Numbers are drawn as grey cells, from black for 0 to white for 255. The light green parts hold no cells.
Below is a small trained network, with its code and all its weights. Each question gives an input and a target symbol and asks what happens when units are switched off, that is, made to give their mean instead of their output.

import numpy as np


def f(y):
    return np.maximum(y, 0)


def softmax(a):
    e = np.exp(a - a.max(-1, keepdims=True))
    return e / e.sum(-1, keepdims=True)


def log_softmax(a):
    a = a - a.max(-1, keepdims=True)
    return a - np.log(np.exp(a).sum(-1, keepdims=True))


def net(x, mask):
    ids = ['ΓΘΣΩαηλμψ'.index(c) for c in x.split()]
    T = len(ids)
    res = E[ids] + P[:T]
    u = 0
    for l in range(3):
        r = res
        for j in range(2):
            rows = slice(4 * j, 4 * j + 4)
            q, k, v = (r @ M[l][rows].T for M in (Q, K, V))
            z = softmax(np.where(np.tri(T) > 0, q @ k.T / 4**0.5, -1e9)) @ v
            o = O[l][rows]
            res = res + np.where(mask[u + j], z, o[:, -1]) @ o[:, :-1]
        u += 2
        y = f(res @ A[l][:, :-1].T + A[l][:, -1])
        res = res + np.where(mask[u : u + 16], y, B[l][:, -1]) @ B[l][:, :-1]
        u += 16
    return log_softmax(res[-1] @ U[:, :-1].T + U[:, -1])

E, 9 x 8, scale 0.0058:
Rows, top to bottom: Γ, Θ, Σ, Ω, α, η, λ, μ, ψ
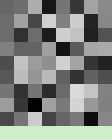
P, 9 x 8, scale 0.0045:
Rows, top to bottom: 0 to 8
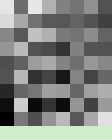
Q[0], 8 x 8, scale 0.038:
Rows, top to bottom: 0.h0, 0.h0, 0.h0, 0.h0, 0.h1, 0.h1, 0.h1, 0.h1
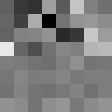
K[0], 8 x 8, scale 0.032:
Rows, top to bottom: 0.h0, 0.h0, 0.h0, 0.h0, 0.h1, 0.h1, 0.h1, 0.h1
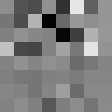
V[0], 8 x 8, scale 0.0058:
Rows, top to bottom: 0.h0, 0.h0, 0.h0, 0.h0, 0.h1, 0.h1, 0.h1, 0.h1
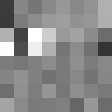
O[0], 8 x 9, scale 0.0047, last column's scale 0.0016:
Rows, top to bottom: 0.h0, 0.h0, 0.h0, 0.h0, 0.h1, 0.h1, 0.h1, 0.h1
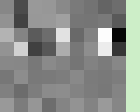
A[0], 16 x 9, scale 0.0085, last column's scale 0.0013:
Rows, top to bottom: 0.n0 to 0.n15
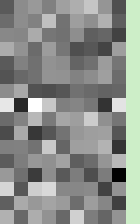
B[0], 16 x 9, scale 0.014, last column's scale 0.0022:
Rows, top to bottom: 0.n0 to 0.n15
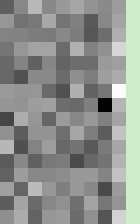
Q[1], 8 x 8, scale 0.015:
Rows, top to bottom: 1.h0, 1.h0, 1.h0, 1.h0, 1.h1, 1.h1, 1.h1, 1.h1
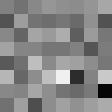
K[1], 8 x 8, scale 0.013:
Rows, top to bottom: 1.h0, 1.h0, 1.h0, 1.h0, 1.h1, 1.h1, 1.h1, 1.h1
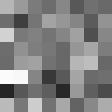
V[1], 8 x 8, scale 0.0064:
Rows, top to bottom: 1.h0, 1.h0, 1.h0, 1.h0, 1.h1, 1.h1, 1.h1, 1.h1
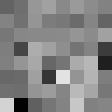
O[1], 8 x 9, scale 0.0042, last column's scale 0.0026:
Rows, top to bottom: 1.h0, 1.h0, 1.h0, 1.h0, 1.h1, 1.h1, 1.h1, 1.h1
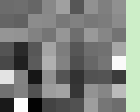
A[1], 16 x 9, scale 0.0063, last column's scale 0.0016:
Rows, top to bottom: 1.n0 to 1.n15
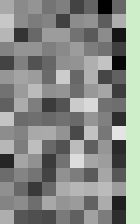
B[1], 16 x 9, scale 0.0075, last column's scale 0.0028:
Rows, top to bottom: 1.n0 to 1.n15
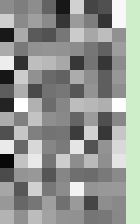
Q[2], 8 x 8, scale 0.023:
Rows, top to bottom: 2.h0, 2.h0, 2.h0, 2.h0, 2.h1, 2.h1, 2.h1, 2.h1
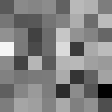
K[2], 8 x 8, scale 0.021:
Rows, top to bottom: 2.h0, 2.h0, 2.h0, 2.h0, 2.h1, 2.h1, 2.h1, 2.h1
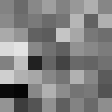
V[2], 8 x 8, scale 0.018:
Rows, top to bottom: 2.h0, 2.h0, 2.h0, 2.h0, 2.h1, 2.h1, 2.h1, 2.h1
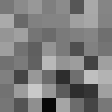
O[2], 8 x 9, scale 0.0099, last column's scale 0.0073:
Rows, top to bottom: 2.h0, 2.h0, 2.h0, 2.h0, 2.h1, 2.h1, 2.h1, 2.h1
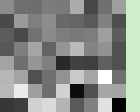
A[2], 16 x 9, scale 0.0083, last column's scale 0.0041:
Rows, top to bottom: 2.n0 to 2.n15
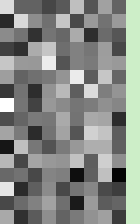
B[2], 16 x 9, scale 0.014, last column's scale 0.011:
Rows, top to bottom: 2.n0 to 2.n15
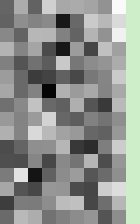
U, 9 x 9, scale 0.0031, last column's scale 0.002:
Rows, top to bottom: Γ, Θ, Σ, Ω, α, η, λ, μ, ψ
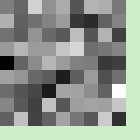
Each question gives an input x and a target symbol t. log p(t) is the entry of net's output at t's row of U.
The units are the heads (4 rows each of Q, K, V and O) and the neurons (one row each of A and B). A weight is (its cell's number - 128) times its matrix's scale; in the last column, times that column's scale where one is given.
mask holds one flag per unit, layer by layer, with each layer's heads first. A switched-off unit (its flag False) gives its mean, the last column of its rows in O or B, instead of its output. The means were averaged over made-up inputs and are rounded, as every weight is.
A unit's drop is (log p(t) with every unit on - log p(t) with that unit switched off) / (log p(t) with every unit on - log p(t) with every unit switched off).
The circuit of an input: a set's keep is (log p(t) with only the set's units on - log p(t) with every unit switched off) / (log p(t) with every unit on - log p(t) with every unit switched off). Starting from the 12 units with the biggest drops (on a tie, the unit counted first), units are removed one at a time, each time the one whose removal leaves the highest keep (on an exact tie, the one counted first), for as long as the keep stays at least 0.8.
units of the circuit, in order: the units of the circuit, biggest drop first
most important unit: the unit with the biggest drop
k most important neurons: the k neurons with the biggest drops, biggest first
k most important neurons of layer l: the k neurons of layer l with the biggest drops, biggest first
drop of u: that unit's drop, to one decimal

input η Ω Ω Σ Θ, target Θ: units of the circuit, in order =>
(0.h0 2.h1 2.n13 0.n1)
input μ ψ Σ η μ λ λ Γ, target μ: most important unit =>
2.h1
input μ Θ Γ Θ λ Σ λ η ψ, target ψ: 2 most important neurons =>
(2.n12 0.n11)
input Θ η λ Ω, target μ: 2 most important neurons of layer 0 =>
(0.n6 0.n8)
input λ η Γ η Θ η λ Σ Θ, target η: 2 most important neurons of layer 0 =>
(0.n3 0.n6)
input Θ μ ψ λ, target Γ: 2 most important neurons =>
(1.n7 0.n11)
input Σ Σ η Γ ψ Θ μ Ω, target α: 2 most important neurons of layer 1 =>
(1.n7 1.n11)
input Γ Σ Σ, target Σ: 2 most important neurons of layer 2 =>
(2.n3 2.n14)
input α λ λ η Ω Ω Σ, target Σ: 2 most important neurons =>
(2.n3 0.n7)
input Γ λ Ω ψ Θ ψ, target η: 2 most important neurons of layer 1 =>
(1.n11 1.n7)
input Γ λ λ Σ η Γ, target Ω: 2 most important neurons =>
(0.n6 1.n10)
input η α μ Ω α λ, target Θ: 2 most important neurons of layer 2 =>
(2.n13 2.n1)
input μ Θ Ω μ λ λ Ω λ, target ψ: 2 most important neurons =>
(1.n7 2.n10)
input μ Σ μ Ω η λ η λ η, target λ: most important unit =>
1.h1
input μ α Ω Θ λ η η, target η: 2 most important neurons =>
(2.n1 1.n9)
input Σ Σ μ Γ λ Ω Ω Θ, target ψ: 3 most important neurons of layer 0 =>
(0.n12 0.n10 0.n3)
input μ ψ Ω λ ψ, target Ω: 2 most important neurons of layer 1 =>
(1.n0 1.n1)
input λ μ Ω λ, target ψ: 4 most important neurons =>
(1.n7 2.n10 1.n11 0.n10)
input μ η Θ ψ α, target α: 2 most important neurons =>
(2.n14 0.n7)
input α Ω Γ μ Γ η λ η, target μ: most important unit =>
0.h0
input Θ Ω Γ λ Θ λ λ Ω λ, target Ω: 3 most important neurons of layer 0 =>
(0.n0 0.n7 0.n8)
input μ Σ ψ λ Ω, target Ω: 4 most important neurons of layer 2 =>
(2.n9 2.n0 2.n7 2.n1)
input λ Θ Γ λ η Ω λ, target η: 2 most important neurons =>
(0.n9 2.n1)
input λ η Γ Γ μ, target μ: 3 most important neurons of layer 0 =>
(0.n7 0.n5 0.n13)
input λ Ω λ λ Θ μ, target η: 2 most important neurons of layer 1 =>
(1.n7 1.n11)
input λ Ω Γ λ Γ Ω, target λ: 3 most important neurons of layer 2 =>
(2.n11 2.n5 2.n4)
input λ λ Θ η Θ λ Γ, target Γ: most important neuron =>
(0.n7)
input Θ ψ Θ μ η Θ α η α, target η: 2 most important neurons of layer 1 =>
(1.n0 1.n1)
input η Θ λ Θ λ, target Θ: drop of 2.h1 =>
1.1
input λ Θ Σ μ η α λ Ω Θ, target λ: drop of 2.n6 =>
0.4
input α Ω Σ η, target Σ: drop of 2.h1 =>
1.1
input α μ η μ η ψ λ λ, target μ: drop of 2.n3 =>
0.0
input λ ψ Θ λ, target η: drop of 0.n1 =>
0.1
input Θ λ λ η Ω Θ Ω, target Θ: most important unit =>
1.h1
